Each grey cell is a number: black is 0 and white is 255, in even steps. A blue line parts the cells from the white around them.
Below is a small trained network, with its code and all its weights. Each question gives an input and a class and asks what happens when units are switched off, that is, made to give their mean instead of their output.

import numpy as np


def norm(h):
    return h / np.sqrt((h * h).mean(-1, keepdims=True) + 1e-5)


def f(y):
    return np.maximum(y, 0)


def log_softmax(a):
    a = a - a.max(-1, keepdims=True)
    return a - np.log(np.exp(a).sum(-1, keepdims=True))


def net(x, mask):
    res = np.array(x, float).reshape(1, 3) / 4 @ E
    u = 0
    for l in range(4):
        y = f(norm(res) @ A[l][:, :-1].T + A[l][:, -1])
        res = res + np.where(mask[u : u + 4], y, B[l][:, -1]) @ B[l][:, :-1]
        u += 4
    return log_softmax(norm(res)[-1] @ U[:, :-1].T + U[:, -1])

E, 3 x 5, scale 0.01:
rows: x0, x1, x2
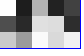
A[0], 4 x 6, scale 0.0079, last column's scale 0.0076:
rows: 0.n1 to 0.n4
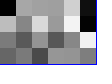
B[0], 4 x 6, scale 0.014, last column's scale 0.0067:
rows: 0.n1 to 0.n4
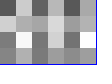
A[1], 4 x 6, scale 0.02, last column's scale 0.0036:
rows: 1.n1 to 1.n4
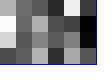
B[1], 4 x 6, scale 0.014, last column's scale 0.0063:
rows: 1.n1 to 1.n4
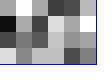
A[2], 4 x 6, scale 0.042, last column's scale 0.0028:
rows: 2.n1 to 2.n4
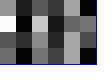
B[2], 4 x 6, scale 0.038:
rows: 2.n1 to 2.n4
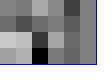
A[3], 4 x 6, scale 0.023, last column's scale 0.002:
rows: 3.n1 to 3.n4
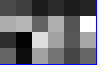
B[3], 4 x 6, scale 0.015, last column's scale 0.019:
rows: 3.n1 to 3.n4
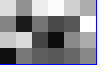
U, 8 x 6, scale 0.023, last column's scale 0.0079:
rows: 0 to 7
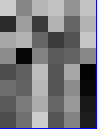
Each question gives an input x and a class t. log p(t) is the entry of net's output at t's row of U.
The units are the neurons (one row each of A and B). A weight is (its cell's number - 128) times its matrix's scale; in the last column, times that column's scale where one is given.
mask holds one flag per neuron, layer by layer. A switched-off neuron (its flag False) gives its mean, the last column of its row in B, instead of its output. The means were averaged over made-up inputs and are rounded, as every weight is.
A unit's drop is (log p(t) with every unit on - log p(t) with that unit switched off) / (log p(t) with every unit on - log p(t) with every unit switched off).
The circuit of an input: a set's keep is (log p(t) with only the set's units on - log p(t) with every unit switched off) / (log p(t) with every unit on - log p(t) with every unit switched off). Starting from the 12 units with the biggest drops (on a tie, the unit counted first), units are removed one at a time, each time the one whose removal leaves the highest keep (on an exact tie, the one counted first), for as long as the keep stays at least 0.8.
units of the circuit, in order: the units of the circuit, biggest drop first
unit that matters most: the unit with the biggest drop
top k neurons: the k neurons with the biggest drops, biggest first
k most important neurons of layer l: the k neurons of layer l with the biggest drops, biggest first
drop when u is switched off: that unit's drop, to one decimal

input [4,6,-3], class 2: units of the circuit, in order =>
[3.n3]
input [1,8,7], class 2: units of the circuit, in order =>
[3.n3 3.n1]
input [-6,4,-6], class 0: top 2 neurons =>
[3.n1 1.n2]
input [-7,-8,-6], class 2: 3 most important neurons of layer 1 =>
[1.n2 1.n1 1.n3]
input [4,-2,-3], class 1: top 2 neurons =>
[1.n2 0.n1]
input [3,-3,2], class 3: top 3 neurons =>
[0.n3 3.n2 3.n1]
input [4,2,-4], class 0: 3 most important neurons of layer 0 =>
[0.n2 0.n3 0.n4]
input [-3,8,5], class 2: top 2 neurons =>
[3.n3 3.n1]
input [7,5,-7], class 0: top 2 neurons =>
[3.n1 0.n2]
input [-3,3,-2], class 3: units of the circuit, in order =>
[1.n2 3.n2]
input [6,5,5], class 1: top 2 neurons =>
[1.n2 3.n1]
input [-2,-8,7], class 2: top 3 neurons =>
[1.n1 3.n1 0.n3]
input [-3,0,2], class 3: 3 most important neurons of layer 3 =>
[3.n2 3.n1 3.n3]
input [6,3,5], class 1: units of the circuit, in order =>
[1.n2]
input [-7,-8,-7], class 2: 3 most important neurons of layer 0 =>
[0.n1 0.n3 0.n4]
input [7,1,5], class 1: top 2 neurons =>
[1.n2 3.n1]
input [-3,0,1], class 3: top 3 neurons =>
[1.n2 3.n2 0.n3]
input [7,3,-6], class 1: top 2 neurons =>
[1.n2 0.n1]
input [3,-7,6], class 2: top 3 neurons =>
[1.n1 3.n1 3.n2]
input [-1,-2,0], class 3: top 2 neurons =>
[1.n2 3.n3]
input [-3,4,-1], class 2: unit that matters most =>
1.n2
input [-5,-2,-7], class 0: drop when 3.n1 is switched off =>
1.1
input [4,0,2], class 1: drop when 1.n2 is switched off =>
0.8
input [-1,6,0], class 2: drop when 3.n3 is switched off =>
0.5
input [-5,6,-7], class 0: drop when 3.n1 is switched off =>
1.0
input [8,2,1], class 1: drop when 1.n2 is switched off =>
0.6
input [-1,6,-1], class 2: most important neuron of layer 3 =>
[3.n3]
